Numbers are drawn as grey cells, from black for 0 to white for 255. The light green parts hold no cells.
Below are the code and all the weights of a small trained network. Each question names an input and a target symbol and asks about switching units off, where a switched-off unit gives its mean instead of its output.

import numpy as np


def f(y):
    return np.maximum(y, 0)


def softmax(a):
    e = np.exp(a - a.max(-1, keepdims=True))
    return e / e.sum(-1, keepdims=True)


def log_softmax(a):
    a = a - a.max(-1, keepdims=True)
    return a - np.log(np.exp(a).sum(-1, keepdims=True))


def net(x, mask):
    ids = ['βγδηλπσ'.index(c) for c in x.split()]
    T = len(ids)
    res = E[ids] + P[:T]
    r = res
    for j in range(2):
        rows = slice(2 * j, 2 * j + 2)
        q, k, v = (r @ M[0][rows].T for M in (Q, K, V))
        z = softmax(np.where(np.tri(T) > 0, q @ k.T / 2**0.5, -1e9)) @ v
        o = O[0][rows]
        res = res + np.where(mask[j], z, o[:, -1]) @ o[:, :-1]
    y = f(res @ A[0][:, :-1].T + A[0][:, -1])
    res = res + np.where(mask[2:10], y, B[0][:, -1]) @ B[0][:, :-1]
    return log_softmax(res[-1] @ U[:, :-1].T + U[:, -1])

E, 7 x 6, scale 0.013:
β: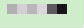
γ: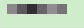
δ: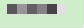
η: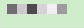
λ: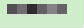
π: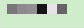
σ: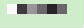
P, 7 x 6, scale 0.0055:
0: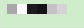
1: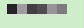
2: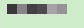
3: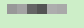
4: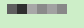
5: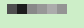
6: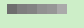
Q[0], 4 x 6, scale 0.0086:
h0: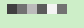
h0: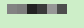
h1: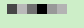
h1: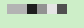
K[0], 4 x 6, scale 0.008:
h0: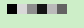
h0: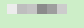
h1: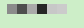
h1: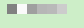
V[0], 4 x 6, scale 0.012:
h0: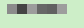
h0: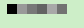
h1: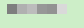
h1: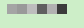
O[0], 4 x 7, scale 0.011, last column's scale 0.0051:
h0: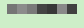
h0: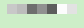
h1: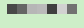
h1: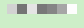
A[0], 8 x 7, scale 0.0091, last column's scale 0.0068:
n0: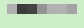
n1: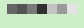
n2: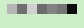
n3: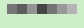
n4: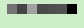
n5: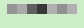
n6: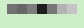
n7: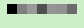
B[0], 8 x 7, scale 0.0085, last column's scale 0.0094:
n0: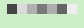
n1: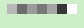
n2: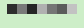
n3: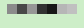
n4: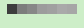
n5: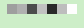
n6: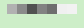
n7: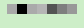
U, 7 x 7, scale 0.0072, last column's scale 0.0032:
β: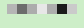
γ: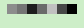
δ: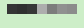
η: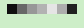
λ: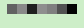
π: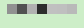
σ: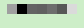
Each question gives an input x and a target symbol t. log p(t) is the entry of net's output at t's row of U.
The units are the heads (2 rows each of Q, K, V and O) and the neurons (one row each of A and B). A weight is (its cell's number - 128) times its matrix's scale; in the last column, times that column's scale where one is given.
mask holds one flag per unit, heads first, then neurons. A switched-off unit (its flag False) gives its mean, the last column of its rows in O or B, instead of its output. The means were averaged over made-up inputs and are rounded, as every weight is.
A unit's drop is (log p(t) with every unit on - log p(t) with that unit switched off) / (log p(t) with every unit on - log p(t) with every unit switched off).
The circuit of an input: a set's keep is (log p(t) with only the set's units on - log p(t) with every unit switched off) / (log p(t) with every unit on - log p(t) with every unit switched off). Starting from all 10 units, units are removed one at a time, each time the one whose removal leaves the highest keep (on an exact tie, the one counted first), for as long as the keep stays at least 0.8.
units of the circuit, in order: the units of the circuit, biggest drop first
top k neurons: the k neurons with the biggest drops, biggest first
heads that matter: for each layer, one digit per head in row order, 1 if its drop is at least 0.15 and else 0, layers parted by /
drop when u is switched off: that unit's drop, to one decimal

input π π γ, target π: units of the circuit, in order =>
(h1; h0)
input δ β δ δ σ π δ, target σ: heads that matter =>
10
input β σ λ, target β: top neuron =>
(n1)
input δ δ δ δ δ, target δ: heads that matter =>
01
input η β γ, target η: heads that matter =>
11
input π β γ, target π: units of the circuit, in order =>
(h1; n2)
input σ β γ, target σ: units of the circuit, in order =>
(h0; n7)
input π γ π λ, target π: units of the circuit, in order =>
(h1; h0)
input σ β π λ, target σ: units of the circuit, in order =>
(h0; n0; n7)
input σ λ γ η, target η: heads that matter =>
01
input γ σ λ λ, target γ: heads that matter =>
01
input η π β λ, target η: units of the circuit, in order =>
(h0; h1; n0)
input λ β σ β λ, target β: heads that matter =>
10
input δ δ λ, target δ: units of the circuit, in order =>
(h1)
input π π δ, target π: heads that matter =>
01
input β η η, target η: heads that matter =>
11
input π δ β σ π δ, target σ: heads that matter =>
10
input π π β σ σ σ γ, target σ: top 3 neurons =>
(n0; n3; n1)
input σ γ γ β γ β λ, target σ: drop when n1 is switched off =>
0.0
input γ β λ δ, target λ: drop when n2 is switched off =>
-0.1
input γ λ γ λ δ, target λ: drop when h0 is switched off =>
0.1
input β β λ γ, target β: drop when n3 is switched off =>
0.1
